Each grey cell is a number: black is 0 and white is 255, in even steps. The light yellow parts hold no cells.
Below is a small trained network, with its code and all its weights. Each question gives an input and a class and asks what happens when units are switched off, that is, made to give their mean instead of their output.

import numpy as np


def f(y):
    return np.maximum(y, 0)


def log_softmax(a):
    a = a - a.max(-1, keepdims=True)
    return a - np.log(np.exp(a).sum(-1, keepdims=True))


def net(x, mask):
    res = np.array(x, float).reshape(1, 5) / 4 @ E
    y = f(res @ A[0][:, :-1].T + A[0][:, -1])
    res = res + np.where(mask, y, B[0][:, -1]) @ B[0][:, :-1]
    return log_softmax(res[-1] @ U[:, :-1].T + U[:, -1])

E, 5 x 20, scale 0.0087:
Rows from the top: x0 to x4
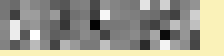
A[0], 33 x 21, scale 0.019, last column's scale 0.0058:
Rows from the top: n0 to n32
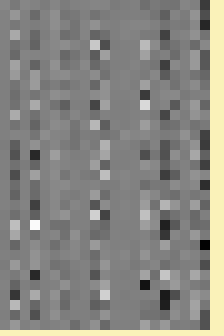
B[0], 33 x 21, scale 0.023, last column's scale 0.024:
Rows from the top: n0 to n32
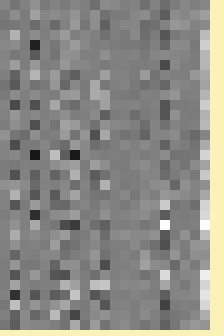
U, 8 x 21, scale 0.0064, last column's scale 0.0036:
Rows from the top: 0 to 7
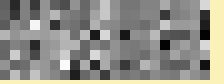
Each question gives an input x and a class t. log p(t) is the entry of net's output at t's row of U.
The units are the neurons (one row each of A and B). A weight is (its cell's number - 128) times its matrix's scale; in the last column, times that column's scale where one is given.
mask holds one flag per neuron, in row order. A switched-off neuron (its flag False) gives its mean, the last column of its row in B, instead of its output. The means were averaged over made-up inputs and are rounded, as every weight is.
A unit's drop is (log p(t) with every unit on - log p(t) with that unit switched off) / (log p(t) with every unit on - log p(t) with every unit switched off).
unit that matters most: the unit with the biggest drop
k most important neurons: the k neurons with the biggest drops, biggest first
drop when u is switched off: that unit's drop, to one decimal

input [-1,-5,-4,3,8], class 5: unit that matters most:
n29
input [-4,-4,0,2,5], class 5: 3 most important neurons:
[n27 n22 n20]
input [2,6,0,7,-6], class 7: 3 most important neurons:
[n22 n21 n4]
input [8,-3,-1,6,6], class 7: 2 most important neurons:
[n27 n28]
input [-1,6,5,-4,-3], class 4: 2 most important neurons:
[n22 n30]
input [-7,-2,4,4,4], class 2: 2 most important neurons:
[n15 n28]
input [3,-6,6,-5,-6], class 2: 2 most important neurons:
[n27 n20]
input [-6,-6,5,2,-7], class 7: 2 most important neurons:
[n22 n29]
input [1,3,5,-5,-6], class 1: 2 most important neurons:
[n27 n20]
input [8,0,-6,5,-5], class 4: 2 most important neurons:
[n27 n21]
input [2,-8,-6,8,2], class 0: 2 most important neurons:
[n22 n30]
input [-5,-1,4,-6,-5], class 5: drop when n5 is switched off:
-0.1
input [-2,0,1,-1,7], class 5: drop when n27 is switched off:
0.4
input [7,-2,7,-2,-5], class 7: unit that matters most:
n27
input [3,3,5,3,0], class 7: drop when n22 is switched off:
1.0
